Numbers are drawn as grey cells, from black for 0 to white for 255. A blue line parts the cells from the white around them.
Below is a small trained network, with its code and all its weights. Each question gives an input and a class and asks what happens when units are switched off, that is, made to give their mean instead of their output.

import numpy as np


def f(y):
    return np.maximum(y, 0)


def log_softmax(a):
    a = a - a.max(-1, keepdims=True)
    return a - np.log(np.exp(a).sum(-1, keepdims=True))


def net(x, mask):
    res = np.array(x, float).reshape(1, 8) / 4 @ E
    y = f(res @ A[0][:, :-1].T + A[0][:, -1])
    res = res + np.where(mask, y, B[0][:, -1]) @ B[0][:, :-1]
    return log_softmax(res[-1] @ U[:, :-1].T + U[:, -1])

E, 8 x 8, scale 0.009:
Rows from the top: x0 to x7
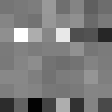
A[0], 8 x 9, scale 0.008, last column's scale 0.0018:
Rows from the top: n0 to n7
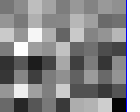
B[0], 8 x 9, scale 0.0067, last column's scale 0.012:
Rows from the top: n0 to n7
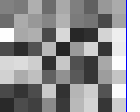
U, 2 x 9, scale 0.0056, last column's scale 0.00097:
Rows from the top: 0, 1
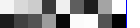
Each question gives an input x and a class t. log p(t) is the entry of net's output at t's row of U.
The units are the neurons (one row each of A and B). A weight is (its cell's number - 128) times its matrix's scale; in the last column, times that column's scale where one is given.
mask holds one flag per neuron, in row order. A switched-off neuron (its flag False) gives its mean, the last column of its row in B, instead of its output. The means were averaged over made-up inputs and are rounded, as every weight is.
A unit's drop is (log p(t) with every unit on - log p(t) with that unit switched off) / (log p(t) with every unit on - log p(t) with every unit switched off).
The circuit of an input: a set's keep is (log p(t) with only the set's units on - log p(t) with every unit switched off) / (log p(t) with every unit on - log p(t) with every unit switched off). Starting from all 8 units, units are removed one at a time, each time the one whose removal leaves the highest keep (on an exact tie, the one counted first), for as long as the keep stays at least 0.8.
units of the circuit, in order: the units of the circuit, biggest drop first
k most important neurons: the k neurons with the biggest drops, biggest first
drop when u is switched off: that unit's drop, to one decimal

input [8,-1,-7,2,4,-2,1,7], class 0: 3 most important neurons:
n4, n6, n3
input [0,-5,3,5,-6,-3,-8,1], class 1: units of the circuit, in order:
n2
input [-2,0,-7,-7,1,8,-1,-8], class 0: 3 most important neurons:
n2, n6, n3
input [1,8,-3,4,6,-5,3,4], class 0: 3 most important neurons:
n6, n3, n4
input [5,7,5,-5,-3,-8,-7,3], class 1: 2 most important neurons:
n6, n2
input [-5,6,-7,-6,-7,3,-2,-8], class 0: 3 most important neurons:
n2, n6, n3
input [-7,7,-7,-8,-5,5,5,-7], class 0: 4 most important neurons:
n2, n6, n3, n0
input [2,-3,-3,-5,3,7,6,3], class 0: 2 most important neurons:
n6, n3
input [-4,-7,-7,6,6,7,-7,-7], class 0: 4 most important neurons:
n2, n6, n3, n0
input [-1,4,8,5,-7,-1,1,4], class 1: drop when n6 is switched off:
0.2
